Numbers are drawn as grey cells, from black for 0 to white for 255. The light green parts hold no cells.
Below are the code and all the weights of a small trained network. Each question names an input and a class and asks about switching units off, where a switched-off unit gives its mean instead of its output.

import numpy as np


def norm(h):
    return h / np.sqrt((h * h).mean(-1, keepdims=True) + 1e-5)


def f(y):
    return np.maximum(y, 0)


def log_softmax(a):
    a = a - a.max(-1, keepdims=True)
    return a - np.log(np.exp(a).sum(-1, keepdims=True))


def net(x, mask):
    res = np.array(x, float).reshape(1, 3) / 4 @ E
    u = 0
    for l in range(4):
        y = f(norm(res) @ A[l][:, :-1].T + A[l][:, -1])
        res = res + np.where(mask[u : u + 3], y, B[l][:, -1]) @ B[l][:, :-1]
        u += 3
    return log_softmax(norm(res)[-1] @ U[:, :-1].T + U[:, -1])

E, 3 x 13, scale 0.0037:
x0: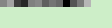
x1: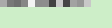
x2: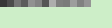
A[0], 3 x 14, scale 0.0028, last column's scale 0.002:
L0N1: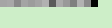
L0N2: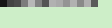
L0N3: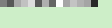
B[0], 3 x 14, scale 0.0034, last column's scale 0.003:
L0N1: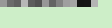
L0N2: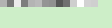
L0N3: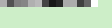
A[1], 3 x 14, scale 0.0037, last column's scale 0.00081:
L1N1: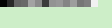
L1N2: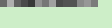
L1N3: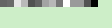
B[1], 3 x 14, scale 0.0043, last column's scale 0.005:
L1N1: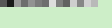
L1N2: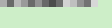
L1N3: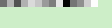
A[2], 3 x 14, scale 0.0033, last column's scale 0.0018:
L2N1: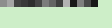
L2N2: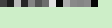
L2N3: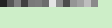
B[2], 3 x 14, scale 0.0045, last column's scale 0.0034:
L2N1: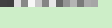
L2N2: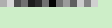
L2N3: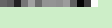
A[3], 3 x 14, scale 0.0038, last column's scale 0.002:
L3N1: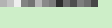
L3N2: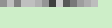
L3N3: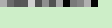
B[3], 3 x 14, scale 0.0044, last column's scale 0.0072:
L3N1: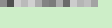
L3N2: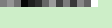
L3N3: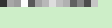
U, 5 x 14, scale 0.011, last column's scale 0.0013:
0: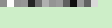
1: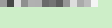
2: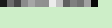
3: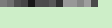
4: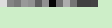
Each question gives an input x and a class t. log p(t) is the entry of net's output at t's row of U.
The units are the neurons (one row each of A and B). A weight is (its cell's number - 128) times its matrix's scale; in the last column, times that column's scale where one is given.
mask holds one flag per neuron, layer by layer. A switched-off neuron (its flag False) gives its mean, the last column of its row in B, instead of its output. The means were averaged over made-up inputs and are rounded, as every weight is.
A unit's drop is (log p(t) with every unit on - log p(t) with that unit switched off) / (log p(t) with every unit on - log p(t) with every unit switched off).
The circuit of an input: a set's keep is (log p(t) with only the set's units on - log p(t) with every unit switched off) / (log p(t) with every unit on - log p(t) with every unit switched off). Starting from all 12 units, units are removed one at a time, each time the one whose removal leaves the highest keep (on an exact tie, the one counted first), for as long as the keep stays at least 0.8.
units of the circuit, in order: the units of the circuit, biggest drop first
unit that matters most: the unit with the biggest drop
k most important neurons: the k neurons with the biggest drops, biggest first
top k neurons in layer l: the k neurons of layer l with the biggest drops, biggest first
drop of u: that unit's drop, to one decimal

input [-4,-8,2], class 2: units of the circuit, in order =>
[L1N3]
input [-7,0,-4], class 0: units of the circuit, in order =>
[L1N3; L3N2]
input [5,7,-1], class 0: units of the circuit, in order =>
[L3N3; L3N2]
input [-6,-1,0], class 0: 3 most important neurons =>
[L1N3; L3N2; L2N3]
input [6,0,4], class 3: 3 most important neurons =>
[L1N3; L2N2; L1N2]
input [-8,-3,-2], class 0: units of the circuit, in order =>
[L1N3; L3N2]
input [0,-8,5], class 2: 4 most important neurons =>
[L1N3; L2N3; L3N2; L0N3]
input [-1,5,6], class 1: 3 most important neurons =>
[L0N3; L0N2; L1N3]
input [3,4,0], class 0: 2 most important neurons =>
[L1N1; L3N3]
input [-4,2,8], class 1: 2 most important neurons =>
[L0N2; L0N3]
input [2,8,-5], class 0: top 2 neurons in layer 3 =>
[L3N3; L3N2]
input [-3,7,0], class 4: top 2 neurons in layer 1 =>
[L1N1; L1N2]
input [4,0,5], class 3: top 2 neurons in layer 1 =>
[L1N3; L1N2]
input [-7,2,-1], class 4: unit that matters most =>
L0N3
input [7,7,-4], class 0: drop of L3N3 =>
0.2
